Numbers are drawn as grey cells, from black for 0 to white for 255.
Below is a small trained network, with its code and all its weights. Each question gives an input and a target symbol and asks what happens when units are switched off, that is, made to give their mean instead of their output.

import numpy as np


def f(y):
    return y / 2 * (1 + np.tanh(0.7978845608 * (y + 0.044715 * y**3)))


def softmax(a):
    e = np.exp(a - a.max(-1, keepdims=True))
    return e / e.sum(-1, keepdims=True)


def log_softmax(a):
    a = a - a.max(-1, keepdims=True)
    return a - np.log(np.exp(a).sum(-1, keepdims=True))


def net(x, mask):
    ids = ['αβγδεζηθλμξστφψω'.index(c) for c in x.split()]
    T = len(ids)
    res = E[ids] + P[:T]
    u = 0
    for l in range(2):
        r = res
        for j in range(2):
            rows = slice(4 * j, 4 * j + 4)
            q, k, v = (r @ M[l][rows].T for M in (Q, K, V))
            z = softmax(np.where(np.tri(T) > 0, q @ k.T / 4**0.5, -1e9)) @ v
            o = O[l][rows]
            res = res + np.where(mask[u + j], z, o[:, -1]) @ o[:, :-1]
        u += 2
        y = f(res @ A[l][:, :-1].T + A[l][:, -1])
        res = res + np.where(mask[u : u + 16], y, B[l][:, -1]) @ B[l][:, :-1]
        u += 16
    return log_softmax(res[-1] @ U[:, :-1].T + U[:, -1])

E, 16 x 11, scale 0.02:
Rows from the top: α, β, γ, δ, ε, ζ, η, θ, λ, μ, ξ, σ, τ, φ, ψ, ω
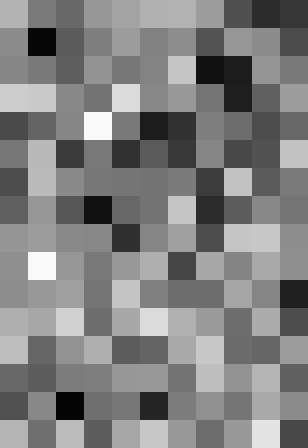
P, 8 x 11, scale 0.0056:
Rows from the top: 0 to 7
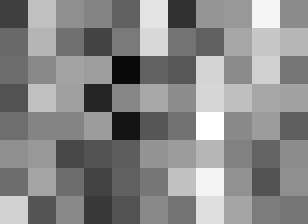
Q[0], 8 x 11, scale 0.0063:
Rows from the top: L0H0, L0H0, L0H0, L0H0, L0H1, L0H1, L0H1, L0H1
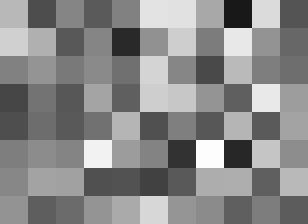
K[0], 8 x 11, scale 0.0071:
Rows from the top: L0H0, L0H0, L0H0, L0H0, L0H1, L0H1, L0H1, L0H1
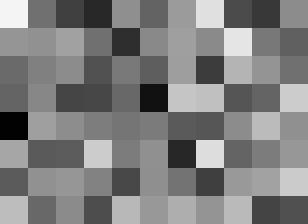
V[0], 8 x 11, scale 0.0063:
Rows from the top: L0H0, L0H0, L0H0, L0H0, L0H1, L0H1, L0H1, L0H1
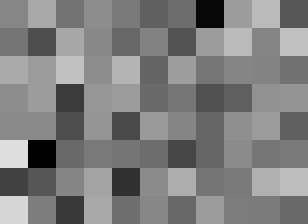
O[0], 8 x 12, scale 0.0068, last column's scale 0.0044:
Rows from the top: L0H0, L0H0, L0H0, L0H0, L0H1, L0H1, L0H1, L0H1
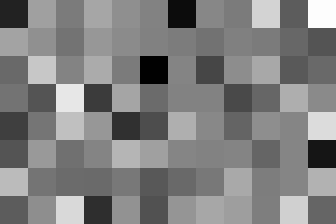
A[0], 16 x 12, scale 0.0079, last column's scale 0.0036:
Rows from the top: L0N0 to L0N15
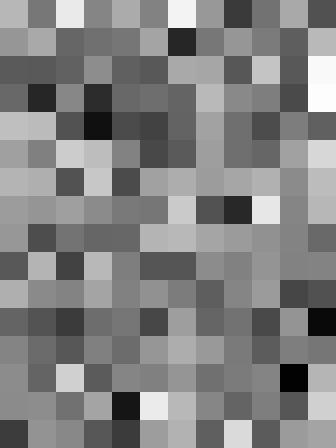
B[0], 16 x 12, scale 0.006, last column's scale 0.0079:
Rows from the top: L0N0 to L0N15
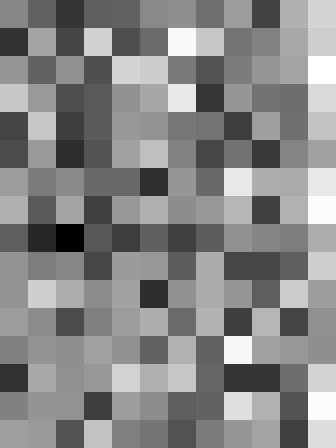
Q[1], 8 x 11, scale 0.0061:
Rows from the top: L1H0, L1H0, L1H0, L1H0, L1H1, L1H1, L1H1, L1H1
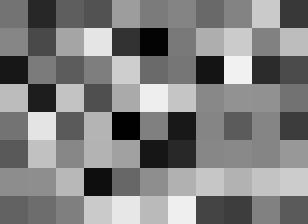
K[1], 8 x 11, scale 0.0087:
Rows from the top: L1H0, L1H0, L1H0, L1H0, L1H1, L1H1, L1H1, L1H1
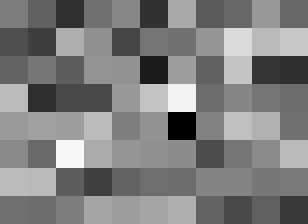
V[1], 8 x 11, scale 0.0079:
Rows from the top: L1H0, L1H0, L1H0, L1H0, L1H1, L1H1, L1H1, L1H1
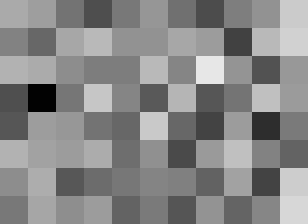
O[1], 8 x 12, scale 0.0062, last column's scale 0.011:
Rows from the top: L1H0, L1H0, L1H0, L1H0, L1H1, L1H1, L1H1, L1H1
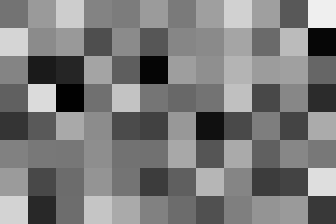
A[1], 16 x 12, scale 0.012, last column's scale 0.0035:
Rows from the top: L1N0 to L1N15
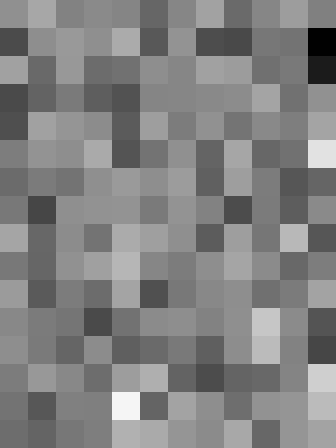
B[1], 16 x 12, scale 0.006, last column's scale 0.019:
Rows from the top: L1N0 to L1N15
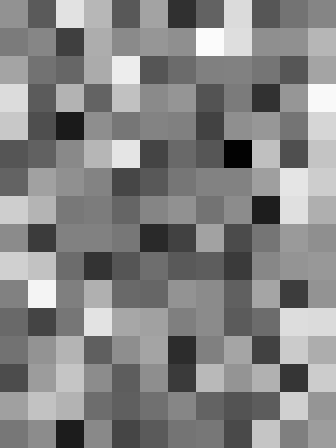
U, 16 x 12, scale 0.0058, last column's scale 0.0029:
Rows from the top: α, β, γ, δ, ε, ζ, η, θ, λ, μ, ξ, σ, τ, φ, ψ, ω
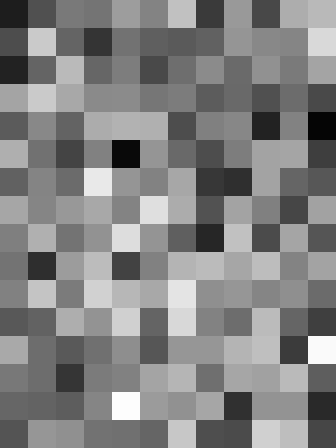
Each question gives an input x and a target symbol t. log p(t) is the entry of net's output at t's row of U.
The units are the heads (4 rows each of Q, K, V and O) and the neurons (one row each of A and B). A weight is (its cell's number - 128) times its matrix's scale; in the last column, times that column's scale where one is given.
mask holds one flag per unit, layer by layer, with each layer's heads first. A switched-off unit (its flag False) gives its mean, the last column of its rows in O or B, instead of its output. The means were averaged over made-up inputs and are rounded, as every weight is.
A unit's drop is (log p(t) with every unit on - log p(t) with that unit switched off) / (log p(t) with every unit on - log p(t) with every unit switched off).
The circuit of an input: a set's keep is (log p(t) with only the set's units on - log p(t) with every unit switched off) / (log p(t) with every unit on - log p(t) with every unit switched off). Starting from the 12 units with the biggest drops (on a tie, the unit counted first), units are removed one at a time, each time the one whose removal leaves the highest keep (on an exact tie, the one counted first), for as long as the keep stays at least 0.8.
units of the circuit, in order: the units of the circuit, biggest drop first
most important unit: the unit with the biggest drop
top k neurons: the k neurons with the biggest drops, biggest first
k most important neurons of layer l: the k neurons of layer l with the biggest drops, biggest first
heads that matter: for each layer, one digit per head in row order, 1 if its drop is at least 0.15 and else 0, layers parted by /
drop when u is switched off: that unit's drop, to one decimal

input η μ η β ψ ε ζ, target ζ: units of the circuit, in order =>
L1H0, L1N5, L0N4, L1N4
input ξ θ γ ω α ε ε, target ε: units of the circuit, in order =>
L1N1, L0N5, L1H0
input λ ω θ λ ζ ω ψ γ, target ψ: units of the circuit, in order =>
L1H1, L0H0, L0N7, L1N8
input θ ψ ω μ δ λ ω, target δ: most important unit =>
L0H0
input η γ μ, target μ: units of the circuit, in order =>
L1H0, L0N1
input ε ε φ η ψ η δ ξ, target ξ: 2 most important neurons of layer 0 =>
L0N13, L0N7
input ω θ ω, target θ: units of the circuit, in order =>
L1H0, L1N5
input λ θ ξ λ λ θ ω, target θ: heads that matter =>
00 / 11
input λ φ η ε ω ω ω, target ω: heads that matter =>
10 / 00
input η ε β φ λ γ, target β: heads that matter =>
00 / 10
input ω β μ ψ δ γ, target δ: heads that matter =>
10 / 01
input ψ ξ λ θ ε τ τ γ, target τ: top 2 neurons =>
L0N0, L0N7
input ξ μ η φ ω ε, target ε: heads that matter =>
00 / 10
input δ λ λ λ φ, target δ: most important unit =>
L0N0
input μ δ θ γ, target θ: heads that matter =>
01 / 11
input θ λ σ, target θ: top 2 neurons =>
L1N4, L1N5
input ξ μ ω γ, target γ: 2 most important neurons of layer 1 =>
L1N13, L1N8
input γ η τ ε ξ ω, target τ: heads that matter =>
10 / 01
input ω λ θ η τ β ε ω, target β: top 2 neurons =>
L0N3, L0N13
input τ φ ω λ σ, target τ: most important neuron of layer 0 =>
L0N5
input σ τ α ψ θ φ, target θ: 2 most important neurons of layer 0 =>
L0N3, L0N1
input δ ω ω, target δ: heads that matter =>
10 / 01
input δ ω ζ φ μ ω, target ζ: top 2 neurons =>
L0N4, L1N15
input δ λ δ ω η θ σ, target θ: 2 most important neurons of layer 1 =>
L1N4, L1N5
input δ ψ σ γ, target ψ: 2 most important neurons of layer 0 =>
L0N3, L0N7
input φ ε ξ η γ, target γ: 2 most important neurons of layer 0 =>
L0N7, L0N2
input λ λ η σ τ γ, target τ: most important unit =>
L1H1
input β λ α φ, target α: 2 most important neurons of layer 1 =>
L1N3, L1N13
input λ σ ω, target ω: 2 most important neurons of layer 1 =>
L1N9, L1N14
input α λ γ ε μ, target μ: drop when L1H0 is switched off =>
0.6
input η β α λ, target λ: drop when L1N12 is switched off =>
0.4
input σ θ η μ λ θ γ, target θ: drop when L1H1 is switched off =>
0.2
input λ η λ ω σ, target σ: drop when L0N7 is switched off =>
0.2
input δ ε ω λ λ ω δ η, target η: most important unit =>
L1N5
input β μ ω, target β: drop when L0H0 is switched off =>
0.0
